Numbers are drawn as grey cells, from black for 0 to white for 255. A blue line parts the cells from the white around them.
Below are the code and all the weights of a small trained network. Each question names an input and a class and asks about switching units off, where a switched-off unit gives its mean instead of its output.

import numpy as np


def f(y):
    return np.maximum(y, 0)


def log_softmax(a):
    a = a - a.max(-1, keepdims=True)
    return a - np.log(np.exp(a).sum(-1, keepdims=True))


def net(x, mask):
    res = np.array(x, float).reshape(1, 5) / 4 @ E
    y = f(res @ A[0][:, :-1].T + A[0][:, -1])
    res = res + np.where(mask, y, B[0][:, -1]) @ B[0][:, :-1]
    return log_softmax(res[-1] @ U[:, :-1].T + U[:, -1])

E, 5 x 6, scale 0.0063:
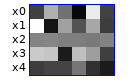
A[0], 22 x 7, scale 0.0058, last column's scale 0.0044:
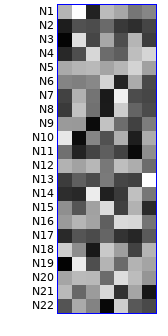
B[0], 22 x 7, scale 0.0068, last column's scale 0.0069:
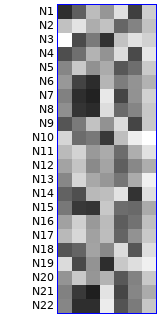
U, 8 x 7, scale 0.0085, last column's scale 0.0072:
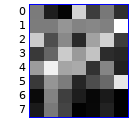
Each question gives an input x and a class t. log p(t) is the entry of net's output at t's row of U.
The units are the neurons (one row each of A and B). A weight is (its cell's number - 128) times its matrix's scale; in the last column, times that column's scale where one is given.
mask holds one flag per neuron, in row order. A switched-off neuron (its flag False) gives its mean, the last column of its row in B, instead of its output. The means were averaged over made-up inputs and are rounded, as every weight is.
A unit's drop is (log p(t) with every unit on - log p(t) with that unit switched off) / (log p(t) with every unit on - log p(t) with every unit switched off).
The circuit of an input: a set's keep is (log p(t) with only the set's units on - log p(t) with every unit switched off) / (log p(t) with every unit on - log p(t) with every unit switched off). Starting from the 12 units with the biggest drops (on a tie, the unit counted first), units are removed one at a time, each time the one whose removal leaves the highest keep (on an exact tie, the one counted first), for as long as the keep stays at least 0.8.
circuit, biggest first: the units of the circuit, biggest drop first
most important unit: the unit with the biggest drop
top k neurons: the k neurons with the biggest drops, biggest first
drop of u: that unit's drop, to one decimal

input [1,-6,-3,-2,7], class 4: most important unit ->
N2
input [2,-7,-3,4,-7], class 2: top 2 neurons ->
N19; N3
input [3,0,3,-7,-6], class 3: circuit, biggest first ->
N14; N4
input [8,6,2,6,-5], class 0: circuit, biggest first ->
N7; N22
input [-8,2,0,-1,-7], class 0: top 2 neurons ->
N21; N15
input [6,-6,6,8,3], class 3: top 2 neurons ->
N1; N9
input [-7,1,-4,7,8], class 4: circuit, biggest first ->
N11; N13
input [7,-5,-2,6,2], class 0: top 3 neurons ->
N7; N8; N22
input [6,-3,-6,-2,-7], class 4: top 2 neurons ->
N16; N20
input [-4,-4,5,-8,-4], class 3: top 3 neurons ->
N14; N4; N10
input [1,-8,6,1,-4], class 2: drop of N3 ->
0.3
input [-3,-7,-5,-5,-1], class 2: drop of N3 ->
0.4
